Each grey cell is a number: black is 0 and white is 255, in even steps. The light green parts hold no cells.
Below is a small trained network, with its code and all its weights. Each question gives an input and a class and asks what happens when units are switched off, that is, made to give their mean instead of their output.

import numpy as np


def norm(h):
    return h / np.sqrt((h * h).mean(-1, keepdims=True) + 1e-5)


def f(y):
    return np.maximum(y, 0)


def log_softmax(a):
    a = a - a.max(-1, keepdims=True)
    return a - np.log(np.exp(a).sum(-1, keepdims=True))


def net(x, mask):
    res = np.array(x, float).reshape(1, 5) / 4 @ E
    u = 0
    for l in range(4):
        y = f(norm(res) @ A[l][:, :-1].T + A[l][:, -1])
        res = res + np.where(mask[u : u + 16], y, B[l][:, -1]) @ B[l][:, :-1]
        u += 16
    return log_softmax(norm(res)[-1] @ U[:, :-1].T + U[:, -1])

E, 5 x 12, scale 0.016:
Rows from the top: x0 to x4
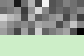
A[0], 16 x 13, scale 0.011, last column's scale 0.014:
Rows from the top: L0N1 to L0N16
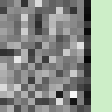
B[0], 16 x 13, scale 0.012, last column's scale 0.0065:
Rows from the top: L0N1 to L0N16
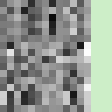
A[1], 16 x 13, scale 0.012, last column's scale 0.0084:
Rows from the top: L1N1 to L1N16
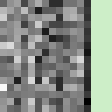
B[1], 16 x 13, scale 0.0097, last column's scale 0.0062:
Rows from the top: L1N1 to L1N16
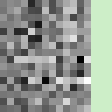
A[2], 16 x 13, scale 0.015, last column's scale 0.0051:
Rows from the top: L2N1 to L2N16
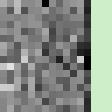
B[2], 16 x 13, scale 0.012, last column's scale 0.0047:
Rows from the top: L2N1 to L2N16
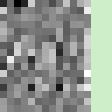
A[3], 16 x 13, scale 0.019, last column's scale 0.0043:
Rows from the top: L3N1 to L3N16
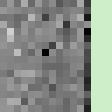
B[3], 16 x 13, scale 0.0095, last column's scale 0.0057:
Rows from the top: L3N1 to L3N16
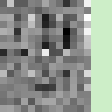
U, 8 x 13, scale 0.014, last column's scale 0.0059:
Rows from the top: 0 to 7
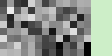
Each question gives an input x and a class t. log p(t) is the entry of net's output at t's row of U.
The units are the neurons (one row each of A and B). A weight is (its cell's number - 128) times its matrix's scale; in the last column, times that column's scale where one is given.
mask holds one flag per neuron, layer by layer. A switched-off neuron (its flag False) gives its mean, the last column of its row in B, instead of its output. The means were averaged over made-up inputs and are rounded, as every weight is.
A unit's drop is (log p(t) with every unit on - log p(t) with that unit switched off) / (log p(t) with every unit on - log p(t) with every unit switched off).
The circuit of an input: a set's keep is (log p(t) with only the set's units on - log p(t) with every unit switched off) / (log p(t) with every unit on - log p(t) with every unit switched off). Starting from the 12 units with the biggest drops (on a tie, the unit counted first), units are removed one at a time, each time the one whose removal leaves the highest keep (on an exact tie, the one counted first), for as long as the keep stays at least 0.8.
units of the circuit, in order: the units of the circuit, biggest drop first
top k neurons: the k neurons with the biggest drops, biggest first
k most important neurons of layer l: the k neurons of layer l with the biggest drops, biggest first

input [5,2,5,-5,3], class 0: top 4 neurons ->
(L1N12; L0N8; L0N14; L0N16)
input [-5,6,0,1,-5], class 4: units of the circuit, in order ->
(L0N1; L1N6)
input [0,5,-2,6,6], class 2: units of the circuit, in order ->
(L2N8)
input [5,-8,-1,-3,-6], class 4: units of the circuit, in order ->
(L1N2; L0N3)
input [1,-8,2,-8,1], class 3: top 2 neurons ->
(L0N15; L0N2)
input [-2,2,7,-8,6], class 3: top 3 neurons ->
(L0N15; L0N8; L0N2)
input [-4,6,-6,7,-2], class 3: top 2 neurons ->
(L0N14; L0N13)
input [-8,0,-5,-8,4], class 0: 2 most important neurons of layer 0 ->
(L0N9; L0N14)
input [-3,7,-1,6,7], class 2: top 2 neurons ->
(L0N12; L2N8)
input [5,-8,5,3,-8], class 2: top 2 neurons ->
(L1N9; L0N7)
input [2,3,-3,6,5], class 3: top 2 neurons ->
(L0N14; L0N7)
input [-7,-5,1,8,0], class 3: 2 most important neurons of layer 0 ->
(L0N14; L0N11)
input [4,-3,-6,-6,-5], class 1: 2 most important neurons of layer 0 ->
(L0N8; L0N14)
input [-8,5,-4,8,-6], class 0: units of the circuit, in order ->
(L2N1)
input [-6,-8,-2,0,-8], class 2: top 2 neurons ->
(L1N9; L0N7)
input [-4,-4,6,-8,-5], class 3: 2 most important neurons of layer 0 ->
(L0N15; L0N8)
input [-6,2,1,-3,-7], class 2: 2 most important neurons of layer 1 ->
(L1N9; L1N12)
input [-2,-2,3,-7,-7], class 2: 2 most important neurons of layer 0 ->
(L0N14; L0N7)
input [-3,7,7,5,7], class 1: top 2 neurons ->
(L0N13; L0N7)
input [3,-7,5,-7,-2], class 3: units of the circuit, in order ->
(L0N15)
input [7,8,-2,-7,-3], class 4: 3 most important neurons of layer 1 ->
(L1N6; L1N1; L1N4)
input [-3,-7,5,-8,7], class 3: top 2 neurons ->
(L0N15; L0N7)
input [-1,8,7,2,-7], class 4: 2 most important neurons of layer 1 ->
(L1N6; L1N4)
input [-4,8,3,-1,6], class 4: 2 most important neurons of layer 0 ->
(L0N1; L0N7)
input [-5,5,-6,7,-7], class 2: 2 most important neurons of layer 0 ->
(L0N7; L0N13)
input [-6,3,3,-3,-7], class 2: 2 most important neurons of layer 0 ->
(L0N7; L0N8)
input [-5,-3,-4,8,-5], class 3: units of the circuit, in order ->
(L0N14)
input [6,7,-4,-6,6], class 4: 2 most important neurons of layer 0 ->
(L0N7; L0N14)
